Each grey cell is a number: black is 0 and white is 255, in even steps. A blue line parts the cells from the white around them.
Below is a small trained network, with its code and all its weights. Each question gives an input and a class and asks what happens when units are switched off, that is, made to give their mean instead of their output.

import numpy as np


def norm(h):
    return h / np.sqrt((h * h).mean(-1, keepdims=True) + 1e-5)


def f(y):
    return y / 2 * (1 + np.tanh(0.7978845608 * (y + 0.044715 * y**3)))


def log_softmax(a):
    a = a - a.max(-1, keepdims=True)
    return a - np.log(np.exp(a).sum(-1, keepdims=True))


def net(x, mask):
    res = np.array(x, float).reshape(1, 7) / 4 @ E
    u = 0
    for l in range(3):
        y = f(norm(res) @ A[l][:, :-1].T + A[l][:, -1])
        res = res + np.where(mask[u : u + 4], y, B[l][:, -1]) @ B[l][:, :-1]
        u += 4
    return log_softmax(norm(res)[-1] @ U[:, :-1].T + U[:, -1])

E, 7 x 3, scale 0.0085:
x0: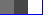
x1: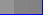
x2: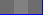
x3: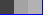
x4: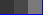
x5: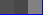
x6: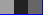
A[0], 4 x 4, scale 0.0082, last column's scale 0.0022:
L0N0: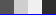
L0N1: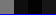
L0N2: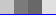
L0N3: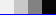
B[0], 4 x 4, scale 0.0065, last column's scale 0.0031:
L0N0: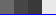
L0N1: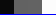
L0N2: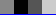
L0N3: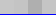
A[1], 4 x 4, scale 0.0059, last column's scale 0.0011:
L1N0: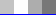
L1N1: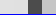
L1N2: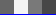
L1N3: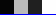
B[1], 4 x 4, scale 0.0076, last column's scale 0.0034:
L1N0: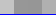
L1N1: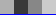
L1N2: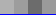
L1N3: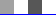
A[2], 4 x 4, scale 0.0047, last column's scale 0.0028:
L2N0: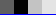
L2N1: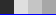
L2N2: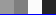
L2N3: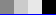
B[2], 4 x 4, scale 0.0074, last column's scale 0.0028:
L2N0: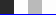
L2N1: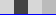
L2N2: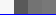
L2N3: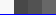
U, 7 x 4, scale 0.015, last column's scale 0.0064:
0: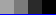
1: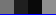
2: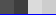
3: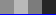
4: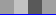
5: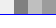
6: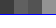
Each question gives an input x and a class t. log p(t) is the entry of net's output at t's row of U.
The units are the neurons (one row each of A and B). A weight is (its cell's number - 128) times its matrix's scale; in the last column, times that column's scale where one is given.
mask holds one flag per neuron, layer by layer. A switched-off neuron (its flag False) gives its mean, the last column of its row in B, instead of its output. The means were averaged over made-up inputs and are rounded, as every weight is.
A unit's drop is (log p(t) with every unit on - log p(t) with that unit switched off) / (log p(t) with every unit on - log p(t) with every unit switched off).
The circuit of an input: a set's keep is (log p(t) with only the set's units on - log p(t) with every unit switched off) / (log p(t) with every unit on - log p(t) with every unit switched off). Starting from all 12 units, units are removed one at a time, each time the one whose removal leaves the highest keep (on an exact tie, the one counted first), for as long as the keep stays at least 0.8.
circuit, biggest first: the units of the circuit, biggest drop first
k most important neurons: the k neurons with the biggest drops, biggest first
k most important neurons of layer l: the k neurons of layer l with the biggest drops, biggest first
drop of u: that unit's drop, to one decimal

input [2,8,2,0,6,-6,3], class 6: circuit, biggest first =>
(L2N1)
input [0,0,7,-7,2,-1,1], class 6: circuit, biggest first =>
(L0N1; L1N1)
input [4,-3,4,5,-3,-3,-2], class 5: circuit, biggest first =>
(L0N1; L2N3; L2N2)
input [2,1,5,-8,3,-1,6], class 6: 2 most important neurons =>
(L0N1; L2N0)
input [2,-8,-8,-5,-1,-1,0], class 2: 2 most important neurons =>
(L1N3; L0N2)
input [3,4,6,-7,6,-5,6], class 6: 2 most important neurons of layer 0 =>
(L0N1; L0N0)
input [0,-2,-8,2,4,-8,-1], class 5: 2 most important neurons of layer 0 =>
(L0N1; L0N3)
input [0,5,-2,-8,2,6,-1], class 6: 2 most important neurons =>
(L0N1; L2N0)
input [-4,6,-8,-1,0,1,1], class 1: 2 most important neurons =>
(L0N2; L1N3)
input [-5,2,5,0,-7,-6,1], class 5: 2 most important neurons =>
(L0N3; L1N1)
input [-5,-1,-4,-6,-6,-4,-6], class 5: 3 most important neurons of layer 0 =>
(L0N3; L0N1; L0N0)
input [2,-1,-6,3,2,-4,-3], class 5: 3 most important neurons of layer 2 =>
(L2N1; L2N0; L2N3)
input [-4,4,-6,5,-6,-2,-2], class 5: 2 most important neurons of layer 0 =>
(L0N3; L0N1)
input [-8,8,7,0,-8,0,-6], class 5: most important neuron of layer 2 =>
(L2N0)
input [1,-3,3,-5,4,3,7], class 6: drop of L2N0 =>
0.2
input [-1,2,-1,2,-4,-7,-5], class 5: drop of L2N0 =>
0.1
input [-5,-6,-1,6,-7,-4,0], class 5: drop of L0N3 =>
0.2
